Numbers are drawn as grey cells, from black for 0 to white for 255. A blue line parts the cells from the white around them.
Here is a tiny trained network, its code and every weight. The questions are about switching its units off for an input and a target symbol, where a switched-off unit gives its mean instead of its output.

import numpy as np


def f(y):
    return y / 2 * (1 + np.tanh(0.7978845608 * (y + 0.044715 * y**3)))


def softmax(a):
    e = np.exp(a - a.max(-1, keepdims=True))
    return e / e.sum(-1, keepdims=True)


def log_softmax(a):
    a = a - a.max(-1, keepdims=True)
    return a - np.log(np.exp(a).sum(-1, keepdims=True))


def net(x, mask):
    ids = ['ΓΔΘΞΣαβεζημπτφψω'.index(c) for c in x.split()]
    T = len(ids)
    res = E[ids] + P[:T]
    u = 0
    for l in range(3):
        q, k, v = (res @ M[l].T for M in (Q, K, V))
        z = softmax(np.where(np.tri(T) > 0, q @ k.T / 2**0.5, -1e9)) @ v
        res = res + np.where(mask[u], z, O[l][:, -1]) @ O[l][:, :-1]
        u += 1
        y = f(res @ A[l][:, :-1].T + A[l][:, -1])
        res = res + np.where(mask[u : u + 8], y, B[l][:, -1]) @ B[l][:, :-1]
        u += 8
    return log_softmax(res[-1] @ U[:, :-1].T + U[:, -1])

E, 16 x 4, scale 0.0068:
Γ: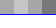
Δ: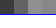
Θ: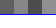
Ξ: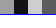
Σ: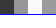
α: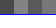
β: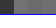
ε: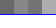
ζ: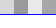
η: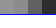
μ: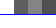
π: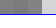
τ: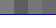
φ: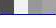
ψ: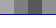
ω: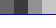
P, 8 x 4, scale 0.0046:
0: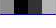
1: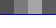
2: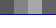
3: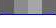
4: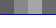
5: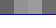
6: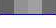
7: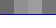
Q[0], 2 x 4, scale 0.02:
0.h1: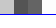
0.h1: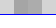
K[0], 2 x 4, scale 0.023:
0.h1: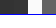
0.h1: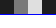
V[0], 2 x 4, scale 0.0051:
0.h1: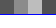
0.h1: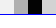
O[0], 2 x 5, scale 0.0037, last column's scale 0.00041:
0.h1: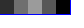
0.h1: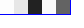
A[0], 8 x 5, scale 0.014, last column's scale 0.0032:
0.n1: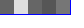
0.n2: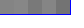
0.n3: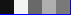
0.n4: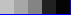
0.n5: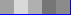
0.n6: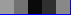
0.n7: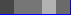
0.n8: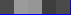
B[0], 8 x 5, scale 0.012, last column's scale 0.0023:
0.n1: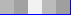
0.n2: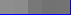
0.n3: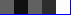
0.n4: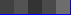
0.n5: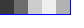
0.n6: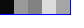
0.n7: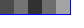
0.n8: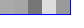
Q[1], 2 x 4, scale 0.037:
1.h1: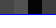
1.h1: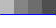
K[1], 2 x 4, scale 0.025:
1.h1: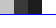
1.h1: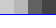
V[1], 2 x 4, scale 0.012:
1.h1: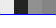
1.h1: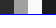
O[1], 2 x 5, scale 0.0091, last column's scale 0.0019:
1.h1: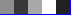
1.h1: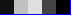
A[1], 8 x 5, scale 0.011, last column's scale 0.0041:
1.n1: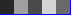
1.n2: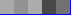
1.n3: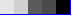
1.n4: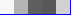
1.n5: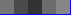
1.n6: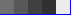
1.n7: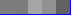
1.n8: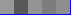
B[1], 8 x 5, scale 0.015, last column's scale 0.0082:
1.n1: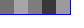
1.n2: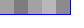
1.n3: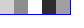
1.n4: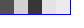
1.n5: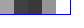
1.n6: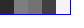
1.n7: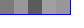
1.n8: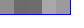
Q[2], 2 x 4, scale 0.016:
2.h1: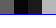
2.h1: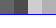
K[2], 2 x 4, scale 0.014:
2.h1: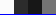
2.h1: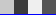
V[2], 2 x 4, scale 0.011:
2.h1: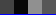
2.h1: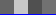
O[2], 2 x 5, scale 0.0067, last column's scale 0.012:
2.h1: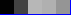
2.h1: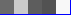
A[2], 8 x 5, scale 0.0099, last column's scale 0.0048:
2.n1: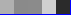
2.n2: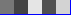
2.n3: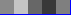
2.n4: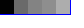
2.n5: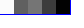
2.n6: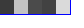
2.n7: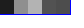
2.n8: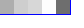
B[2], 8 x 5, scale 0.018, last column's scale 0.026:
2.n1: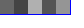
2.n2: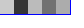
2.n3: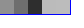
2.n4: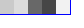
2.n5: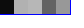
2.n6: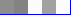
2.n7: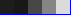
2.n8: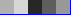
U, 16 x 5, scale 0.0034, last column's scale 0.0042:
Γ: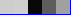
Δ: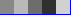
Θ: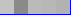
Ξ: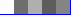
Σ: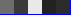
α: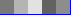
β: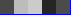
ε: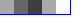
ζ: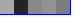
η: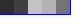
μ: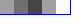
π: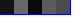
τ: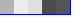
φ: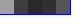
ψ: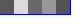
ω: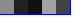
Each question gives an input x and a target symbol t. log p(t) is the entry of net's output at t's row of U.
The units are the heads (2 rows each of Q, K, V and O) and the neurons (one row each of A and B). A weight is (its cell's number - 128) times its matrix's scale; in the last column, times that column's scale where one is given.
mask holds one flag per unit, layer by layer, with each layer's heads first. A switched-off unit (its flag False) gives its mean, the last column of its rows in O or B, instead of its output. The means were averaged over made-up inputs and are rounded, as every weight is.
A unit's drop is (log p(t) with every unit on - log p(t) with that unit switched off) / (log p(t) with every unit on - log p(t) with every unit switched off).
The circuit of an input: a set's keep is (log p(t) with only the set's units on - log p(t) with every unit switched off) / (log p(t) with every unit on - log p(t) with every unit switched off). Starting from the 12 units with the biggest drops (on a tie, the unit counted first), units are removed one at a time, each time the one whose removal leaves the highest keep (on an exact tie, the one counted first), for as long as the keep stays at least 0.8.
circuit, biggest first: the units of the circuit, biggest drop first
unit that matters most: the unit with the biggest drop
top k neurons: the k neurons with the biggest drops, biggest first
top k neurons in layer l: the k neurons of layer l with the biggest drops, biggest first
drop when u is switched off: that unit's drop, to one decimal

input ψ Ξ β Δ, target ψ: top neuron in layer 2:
2.n5
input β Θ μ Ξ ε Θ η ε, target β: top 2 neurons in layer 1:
1.n6, 1.n4
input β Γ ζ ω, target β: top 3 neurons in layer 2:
2.n4, 2.n6, 2.n7
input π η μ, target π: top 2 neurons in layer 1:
1.n4, 1.n5
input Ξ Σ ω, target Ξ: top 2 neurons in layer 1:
1.n4, 1.n6
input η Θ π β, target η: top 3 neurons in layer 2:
2.n6, 2.n7, 2.n3
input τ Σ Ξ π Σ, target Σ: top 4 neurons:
1.n4, 0.n3, 2.n7, 2.n2
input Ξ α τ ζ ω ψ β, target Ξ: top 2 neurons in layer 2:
2.n7, 2.n2
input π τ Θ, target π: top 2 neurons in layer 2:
2.n6, 2.n5
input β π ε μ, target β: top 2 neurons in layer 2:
2.n4, 2.n6
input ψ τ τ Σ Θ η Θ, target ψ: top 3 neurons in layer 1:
1.n4, 1.n6, 1.n3
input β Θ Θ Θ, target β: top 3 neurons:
2.n4, 2.n6, 2.n7
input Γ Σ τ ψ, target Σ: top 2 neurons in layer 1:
1.n4, 1.n5
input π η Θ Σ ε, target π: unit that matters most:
1.h1
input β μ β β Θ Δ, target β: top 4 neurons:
2.n4, 2.n6, 2.n7, 1.n6
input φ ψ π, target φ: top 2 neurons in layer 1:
1.n4, 1.n5
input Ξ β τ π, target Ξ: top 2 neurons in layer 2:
2.n7, 2.n2
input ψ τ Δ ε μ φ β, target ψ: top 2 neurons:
0.n1, 2.n5
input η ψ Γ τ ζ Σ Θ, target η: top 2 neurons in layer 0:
0.n6, 0.n3
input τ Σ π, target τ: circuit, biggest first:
2.n7
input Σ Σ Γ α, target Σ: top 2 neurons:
1.n4, 0.n3
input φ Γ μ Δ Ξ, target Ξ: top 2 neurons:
1.n4, 0.n3
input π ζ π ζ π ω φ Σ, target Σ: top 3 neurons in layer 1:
1.n4, 1.n1, 1.n5
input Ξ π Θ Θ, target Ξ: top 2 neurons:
1.n4, 2.n7
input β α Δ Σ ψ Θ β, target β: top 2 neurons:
2.n4, 2.n6
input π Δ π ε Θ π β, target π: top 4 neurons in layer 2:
2.n6, 2.n5, 2.n4, 2.n2
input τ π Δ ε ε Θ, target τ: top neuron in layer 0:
0.n6
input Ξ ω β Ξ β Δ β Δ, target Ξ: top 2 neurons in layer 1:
1.n4, 1.n6
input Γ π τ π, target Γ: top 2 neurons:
2.n6, 1.n5
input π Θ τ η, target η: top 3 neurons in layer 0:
0.n6, 0.n4, 0.n3
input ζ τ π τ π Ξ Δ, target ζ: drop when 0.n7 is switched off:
0.0
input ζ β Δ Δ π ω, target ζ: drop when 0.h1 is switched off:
0.2
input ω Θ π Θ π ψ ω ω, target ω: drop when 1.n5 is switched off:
0.1
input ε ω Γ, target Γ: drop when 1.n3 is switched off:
0.1
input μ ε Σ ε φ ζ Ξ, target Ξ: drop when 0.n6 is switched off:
0.7
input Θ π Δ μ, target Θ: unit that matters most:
2.n6
